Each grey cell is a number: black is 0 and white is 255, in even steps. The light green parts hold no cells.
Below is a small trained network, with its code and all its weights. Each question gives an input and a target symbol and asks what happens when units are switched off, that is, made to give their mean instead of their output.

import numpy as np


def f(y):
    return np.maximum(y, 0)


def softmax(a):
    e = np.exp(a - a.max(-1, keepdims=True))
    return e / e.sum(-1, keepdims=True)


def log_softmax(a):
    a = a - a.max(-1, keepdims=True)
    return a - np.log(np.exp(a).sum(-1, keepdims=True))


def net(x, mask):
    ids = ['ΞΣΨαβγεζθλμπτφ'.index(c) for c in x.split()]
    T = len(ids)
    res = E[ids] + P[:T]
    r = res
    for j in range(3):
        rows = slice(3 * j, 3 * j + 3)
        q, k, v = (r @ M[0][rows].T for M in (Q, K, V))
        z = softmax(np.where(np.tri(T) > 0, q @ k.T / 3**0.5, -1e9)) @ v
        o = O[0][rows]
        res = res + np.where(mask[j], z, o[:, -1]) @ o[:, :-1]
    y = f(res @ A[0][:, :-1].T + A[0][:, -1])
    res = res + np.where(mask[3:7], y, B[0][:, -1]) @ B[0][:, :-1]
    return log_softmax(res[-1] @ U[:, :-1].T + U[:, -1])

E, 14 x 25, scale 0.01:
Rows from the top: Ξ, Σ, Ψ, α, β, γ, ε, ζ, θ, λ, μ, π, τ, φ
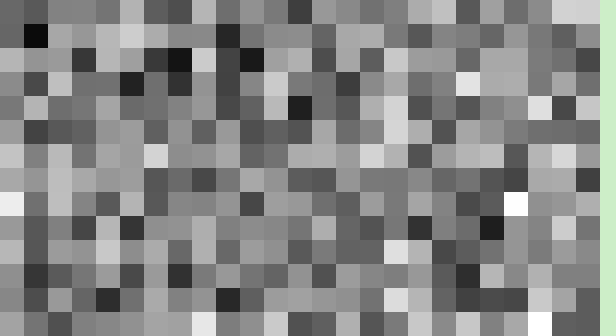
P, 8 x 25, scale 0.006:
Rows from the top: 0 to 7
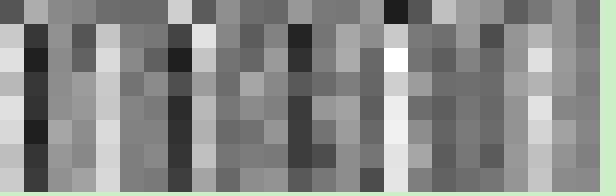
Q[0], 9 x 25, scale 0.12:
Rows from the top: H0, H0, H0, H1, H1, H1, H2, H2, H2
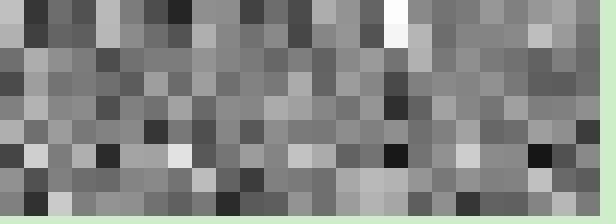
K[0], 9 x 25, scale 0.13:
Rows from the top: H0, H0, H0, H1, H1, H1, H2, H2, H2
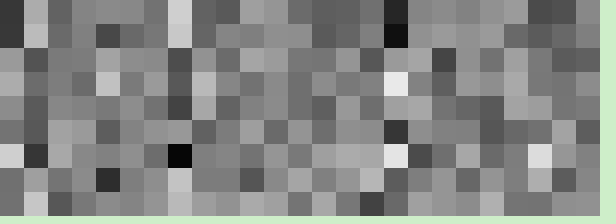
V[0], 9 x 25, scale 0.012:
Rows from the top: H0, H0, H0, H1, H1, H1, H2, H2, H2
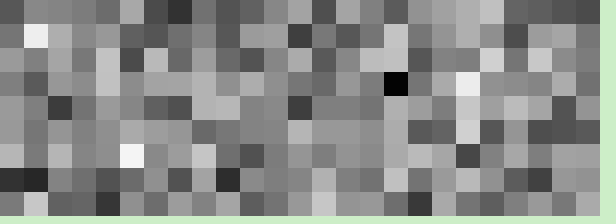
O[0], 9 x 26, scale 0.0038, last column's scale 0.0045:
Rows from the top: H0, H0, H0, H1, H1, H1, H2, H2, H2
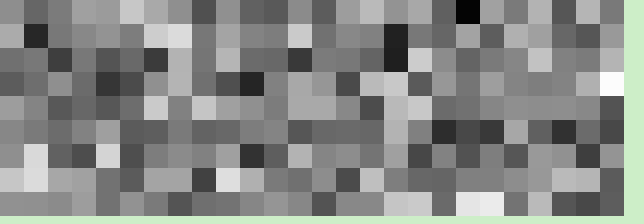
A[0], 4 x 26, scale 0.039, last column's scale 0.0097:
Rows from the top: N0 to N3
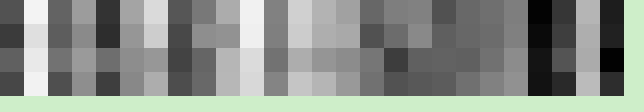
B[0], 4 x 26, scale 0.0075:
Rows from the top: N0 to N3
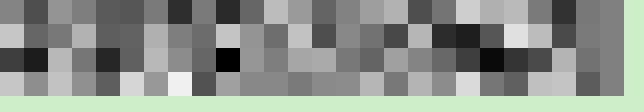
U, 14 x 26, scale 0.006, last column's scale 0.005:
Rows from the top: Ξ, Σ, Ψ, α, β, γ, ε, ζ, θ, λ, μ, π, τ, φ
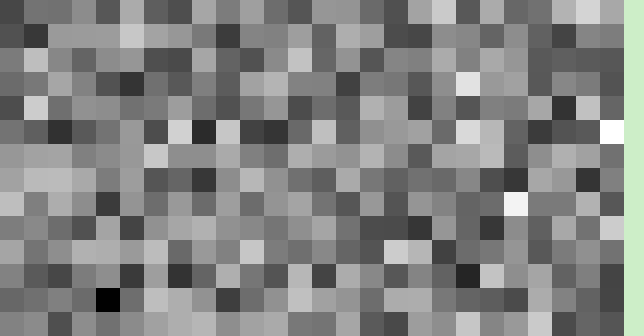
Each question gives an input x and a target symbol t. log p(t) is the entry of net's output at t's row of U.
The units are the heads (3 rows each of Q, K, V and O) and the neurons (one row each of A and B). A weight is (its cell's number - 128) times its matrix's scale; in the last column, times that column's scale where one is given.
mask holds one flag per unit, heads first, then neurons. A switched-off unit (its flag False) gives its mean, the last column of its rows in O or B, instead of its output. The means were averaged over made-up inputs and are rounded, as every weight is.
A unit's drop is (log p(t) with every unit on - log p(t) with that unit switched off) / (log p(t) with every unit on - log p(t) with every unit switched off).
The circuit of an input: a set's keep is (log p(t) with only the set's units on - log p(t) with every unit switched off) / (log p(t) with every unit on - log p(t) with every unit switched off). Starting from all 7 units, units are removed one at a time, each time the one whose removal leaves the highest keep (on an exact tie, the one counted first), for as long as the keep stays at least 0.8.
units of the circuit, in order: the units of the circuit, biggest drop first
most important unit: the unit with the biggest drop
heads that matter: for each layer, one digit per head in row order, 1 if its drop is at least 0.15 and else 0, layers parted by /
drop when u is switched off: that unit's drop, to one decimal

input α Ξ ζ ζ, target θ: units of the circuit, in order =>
[H2, H0]
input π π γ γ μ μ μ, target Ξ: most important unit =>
H0
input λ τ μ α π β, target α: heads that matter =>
101
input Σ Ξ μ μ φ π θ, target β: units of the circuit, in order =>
[H1, H0]
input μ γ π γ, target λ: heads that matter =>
101
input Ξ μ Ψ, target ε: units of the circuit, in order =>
[H1, H2]
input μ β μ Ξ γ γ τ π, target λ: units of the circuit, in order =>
[H2, H0]
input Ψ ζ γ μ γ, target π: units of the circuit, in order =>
[H0, H2]
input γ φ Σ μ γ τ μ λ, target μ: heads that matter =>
111
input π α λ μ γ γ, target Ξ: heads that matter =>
111
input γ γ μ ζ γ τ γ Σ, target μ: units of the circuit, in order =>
[H1, H0]
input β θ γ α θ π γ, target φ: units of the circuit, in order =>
[H0, H1]
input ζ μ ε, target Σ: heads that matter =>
111
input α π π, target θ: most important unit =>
H2
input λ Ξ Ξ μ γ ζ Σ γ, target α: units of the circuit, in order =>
[H0, H2]
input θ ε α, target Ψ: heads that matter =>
001
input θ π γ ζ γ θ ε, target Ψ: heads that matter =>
101
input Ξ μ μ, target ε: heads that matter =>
011
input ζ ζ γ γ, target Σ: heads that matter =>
111
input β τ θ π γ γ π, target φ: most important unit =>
H0
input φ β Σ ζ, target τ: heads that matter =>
010
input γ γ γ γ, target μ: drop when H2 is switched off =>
0.1
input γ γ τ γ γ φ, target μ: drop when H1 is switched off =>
0.5
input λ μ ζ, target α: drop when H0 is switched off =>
0.5
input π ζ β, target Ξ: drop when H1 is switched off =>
0.3
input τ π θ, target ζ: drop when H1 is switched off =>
0.8
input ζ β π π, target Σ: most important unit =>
H2
